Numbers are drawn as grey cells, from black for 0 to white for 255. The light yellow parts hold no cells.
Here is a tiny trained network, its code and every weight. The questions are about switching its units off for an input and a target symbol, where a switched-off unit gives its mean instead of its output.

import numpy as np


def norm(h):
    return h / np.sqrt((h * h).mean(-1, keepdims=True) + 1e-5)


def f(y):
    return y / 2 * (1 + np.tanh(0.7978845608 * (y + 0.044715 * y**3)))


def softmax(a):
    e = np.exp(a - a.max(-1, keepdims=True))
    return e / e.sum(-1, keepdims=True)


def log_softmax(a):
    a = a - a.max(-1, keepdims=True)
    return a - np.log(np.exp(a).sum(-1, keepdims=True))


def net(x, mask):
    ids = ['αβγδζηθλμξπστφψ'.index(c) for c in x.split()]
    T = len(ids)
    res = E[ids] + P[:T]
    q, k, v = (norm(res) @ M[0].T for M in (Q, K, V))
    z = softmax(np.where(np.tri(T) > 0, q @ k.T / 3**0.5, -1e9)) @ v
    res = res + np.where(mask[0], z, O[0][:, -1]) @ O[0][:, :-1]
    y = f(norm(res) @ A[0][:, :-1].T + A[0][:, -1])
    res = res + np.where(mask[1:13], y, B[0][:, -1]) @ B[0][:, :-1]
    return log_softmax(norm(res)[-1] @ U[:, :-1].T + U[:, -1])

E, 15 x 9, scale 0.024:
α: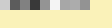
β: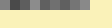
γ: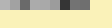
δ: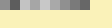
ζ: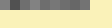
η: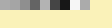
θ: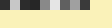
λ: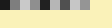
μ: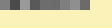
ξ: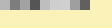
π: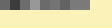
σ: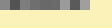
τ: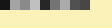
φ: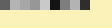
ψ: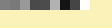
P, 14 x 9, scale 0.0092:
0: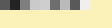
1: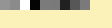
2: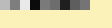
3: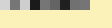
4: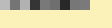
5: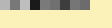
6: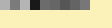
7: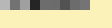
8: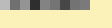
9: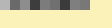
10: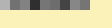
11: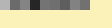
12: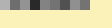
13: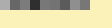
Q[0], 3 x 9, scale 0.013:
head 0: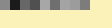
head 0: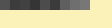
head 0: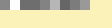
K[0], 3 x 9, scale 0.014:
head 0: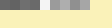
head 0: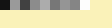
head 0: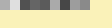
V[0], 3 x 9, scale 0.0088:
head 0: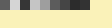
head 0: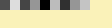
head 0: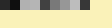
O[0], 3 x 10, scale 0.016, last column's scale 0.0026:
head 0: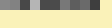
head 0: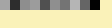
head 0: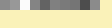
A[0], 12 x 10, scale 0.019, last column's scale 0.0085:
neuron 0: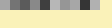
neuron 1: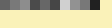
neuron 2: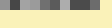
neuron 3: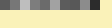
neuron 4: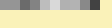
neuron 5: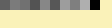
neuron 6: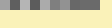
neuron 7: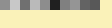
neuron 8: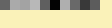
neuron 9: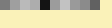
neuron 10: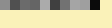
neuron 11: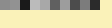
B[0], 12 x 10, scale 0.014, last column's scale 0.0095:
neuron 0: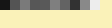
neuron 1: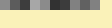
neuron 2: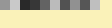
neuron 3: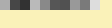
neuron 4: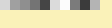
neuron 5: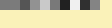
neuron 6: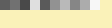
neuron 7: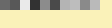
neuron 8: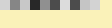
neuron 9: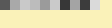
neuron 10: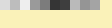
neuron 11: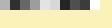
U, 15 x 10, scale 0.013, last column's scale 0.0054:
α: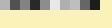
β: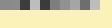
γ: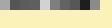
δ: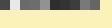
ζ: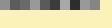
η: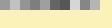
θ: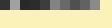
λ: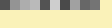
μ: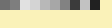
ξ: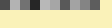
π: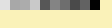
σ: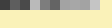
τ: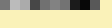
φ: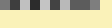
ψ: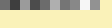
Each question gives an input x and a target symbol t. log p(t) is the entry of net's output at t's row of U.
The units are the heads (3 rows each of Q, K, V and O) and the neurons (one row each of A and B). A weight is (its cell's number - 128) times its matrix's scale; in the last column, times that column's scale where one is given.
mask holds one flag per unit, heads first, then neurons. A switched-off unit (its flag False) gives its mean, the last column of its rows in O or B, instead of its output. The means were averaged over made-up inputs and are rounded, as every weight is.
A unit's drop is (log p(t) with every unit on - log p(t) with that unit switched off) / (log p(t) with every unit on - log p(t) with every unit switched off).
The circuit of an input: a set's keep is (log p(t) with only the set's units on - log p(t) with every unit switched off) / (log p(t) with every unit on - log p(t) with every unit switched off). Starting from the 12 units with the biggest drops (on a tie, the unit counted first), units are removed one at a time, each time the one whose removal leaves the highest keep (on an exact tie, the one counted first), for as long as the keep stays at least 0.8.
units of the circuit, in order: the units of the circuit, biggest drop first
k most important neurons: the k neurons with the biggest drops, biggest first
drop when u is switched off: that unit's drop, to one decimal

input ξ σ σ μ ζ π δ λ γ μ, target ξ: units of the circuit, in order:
head 0
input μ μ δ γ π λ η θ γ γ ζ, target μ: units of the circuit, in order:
head 0; neuron 6
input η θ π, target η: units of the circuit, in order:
head 0; neuron 10
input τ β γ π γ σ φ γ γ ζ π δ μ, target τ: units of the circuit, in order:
head 0; neuron 2
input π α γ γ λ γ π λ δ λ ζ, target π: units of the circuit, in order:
head 0; neuron 6; neuron 0
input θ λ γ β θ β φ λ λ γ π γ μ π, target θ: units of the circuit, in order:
head 0; neuron 0; neuron 2
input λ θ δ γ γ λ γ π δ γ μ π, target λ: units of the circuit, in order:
head 0; neuron 9
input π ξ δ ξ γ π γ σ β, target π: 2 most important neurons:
neuron 8; neuron 3
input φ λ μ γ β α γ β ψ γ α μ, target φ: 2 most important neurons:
neuron 7; neuron 8
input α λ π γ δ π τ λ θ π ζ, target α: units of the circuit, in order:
head 0; neuron 4
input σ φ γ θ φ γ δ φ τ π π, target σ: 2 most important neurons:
neuron 11; neuron 6
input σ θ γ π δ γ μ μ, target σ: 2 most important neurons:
neuron 6; neuron 11
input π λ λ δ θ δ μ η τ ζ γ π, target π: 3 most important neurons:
neuron 8; neuron 3; neuron 6
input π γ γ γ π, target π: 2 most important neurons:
neuron 8; neuron 3
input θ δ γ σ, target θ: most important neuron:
neuron 2
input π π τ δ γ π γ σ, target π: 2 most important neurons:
neuron 8; neuron 6
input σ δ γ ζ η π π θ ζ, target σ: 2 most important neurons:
neuron 6; neuron 11
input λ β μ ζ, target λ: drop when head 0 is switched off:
1.1
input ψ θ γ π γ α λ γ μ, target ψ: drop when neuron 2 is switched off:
0.0
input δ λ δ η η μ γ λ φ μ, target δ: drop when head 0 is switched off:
0.6
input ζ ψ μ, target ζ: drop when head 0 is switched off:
0.5
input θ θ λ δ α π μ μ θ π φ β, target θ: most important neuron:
neuron 0
